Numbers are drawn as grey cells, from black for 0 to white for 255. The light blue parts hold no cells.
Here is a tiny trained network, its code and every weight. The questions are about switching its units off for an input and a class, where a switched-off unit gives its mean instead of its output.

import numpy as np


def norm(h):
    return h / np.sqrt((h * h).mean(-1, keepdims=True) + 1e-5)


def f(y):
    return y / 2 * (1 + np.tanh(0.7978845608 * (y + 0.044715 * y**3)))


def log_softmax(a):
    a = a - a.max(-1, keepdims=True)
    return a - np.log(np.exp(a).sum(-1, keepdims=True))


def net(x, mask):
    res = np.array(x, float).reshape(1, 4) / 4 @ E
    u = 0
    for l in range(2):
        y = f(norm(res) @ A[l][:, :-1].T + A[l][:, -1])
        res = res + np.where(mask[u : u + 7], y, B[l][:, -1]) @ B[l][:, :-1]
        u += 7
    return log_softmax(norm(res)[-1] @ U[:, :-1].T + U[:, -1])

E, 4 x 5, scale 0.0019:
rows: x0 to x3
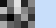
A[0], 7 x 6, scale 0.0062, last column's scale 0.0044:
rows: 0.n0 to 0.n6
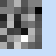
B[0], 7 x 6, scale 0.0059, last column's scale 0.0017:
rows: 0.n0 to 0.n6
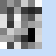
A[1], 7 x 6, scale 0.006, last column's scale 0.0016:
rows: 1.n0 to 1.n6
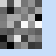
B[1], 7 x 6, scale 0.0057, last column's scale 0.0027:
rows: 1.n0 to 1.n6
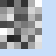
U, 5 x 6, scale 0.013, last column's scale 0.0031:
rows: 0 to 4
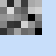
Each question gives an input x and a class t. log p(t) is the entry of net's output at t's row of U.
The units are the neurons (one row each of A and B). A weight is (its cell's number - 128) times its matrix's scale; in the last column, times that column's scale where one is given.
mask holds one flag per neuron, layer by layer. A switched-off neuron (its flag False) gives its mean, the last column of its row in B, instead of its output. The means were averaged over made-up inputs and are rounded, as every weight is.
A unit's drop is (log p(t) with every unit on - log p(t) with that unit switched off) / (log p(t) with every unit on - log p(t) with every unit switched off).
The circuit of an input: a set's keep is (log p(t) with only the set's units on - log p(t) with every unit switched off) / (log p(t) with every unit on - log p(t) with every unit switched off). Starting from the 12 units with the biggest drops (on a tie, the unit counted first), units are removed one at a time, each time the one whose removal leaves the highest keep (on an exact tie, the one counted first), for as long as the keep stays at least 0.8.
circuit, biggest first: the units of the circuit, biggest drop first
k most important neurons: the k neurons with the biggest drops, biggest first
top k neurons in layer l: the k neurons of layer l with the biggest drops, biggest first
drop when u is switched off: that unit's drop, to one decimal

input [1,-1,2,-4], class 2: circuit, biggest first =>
(0.n5)
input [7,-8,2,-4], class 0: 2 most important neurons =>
(0.n2; 0.n3)
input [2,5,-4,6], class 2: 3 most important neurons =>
(0.n4; 0.n3; 0.n2)
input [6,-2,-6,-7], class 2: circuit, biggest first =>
(0.n5; 1.n5)
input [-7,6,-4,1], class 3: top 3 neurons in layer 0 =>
(0.n2; 0.n3; 0.n5)
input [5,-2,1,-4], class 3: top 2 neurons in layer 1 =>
(1.n5; 1.n6)
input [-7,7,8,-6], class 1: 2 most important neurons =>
(1.n1; 1.n6)
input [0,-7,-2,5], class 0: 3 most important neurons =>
(0.n3; 1.n0; 0.n5)
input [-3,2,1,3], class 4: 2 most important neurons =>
(0.n5; 1.n3)
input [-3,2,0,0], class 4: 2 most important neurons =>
(1.n3; 1.n5)
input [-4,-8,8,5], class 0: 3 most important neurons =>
(0.n3; 0.n2; 0.n0)
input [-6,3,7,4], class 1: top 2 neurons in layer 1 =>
(1.n6; 1.n5)
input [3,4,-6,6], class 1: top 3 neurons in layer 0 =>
(0.n5; 0.n2; 0.n3)
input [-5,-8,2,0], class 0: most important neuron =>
(0.n2)
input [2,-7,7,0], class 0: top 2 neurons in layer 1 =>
(1.n0; 1.n2)
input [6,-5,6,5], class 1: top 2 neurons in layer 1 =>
(1.n6; 1.n1)
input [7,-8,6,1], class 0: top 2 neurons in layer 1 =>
(1.n5; 1.n6)
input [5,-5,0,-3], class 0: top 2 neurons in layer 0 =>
(0.n2; 0.n3)
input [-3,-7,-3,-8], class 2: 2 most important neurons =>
(0.n5; 0.n6)
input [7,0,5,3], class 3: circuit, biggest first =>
(1.n5)
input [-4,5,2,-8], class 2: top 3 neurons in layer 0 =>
(0.n5; 0.n3; 0.n2)
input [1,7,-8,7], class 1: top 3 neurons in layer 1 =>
(1.n5; 1.n2; 1.n3)
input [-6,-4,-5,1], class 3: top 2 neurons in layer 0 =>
(0.n6; 0.n5)
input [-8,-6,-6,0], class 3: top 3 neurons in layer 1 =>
(1.n6; 1.n1; 1.n3)
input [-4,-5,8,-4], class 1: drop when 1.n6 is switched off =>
0.1
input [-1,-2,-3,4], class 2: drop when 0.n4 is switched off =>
1.3
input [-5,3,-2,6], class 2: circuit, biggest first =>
(0.n4)
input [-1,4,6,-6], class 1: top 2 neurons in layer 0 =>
(0.n4; 0.n2)
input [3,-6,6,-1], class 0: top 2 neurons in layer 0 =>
(0.n2; 0.n3)
